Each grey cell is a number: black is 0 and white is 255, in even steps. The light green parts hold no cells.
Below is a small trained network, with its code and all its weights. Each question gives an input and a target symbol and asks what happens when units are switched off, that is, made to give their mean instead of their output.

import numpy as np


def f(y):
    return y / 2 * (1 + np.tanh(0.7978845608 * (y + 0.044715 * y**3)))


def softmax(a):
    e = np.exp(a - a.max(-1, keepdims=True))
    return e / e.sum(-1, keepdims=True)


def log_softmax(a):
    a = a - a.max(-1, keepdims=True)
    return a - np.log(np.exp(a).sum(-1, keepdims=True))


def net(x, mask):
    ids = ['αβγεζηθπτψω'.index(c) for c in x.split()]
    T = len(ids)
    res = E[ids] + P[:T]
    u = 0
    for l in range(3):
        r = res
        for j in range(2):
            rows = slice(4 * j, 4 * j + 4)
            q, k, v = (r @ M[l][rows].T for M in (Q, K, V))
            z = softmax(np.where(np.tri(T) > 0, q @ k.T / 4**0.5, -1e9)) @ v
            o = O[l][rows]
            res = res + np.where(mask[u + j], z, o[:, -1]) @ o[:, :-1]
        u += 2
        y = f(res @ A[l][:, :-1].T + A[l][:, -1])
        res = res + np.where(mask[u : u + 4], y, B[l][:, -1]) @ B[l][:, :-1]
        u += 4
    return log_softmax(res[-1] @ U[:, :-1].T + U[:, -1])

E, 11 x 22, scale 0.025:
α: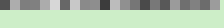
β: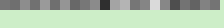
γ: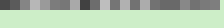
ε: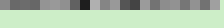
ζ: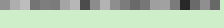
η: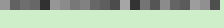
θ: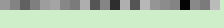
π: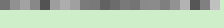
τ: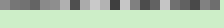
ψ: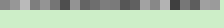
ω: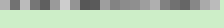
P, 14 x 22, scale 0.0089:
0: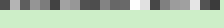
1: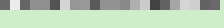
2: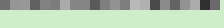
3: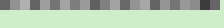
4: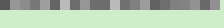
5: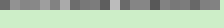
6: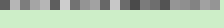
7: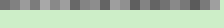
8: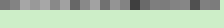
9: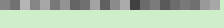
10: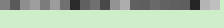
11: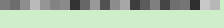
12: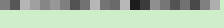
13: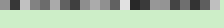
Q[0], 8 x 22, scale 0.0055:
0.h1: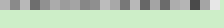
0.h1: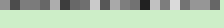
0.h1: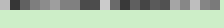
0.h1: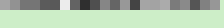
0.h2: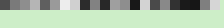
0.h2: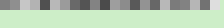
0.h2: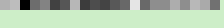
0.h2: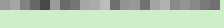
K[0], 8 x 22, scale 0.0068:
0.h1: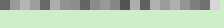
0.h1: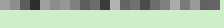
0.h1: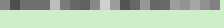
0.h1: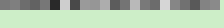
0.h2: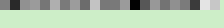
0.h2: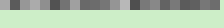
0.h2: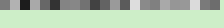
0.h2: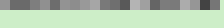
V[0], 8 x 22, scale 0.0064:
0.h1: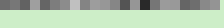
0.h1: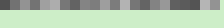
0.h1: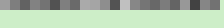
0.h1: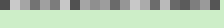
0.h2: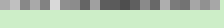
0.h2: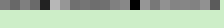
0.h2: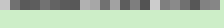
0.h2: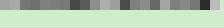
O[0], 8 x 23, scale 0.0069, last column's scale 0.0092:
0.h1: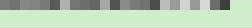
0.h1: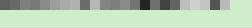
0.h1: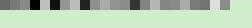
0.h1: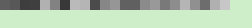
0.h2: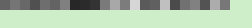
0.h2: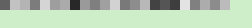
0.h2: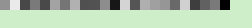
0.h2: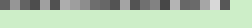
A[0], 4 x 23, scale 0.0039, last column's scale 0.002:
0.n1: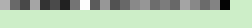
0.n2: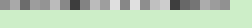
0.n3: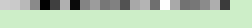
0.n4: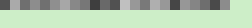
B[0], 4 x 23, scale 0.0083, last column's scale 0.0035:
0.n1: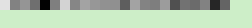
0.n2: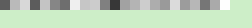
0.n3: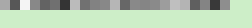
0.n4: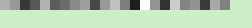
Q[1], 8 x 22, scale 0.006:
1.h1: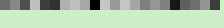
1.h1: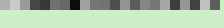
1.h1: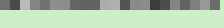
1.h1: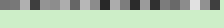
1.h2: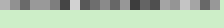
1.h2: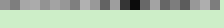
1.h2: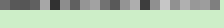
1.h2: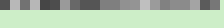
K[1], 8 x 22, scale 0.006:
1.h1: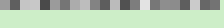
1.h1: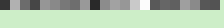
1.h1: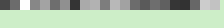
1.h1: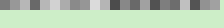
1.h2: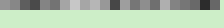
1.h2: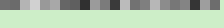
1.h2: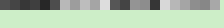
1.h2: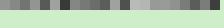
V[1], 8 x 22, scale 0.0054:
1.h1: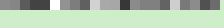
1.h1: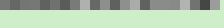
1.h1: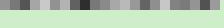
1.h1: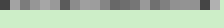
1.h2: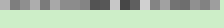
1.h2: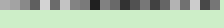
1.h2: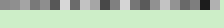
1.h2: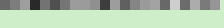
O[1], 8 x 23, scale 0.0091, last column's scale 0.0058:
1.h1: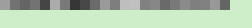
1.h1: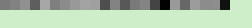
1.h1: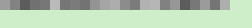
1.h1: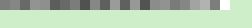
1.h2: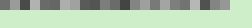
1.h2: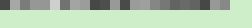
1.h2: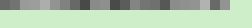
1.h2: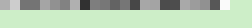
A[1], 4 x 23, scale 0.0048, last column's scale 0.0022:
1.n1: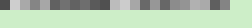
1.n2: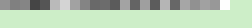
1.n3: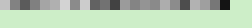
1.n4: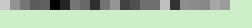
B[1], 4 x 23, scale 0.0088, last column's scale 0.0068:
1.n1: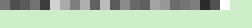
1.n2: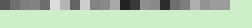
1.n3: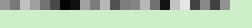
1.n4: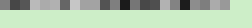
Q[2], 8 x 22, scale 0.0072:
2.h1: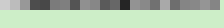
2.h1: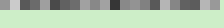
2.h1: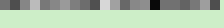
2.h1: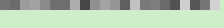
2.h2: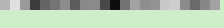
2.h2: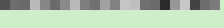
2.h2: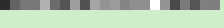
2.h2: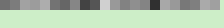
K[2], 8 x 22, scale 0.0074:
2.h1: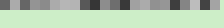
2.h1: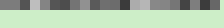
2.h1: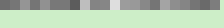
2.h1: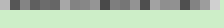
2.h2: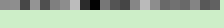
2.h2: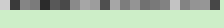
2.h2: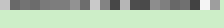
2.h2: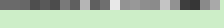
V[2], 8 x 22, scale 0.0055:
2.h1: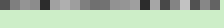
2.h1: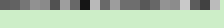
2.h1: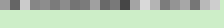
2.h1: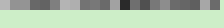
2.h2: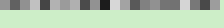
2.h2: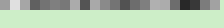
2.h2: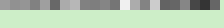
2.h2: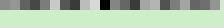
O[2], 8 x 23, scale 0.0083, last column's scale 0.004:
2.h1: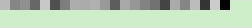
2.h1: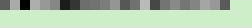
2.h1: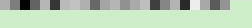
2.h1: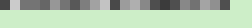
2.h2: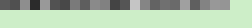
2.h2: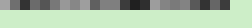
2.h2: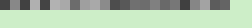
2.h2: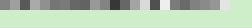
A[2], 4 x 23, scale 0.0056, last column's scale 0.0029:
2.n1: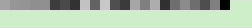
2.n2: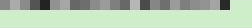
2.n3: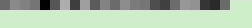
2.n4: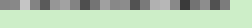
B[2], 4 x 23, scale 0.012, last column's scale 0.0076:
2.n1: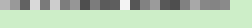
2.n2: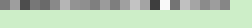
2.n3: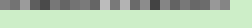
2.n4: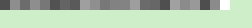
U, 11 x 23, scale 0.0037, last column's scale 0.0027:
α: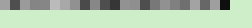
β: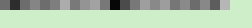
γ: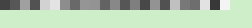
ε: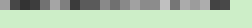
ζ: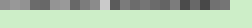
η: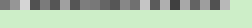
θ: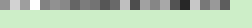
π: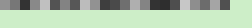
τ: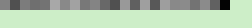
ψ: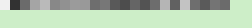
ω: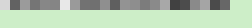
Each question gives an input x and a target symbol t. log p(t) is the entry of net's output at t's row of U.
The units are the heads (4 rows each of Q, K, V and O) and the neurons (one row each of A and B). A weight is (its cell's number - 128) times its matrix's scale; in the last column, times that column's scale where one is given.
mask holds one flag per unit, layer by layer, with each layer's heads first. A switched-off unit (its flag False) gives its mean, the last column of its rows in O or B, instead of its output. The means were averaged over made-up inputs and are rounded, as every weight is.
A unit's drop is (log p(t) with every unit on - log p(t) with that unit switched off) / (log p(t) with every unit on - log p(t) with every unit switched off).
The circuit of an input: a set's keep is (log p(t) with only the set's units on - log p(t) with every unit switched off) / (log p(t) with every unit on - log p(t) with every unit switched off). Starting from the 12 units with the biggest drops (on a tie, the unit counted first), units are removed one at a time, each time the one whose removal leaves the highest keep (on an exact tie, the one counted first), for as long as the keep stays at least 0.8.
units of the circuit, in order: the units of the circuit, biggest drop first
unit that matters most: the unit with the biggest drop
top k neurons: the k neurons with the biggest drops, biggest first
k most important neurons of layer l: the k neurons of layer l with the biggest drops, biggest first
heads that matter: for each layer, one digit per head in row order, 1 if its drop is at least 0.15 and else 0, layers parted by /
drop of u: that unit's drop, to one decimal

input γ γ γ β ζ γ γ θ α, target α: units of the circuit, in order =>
(0.h1 2.h1 1.n1 1.h1)
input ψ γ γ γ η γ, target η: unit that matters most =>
0.n2
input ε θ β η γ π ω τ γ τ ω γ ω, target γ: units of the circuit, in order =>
(0.h1 1.h2)
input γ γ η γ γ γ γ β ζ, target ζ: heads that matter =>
01 / 00 / 01
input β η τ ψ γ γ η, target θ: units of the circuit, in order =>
(2.h2 1.h2)
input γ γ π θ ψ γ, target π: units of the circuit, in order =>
(2.h1 1.h1)
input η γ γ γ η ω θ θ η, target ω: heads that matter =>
11 / 00 / 10
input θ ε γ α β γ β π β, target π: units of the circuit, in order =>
(2.h1 2.h2)
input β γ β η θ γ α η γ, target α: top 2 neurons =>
(1.n1 2.n1)
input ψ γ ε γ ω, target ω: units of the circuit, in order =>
(2.h1 0.n2)
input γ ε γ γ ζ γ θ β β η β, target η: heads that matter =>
00 / 00 / 01
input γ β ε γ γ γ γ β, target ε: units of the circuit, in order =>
(0.h2 1.h2 2.h1 1.h1)
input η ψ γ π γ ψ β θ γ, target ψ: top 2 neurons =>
(1.n4 2.n4)
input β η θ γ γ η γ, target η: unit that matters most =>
2.h2
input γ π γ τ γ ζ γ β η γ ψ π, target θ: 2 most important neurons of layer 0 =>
(0.n2 0.n3)
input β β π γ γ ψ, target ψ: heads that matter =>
00 / 00 / 01
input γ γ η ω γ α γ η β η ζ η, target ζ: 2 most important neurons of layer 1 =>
(1.n1 1.n2)
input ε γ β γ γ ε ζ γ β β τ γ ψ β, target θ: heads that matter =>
10 / 01 / 01
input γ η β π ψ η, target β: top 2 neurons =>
(0.n2 1.n4)
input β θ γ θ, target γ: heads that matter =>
01 / 00 / 11
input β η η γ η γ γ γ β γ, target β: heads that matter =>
00 / 00 / 01
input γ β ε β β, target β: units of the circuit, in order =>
(0.h2 2.h2)
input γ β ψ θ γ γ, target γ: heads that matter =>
01 / 01 / 01
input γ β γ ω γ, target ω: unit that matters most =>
0.h2
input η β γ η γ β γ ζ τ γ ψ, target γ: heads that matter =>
10 / 01 / 00
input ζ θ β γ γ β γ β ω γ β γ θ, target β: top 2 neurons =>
(1.n3 2.n4)
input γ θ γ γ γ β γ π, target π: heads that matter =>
00 / 00 / 10
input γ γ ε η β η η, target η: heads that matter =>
01 / 00 / 01
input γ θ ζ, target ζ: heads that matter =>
00 / 00 / 11
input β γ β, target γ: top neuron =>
(0.n4)
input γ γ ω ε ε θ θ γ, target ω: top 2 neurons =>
(0.n2 1.n3)
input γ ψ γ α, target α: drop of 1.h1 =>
0.2
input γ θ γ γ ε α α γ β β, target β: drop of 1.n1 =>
0.1
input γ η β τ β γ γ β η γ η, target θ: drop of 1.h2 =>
0.2
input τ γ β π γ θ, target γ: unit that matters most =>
0.h1
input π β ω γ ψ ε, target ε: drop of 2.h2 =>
0.1
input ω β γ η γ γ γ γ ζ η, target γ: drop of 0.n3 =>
0.0
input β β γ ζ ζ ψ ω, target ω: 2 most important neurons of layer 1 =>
(1.n2 1.n4)
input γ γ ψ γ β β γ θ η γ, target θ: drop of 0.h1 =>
0.1
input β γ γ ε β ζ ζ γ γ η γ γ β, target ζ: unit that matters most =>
0.h2
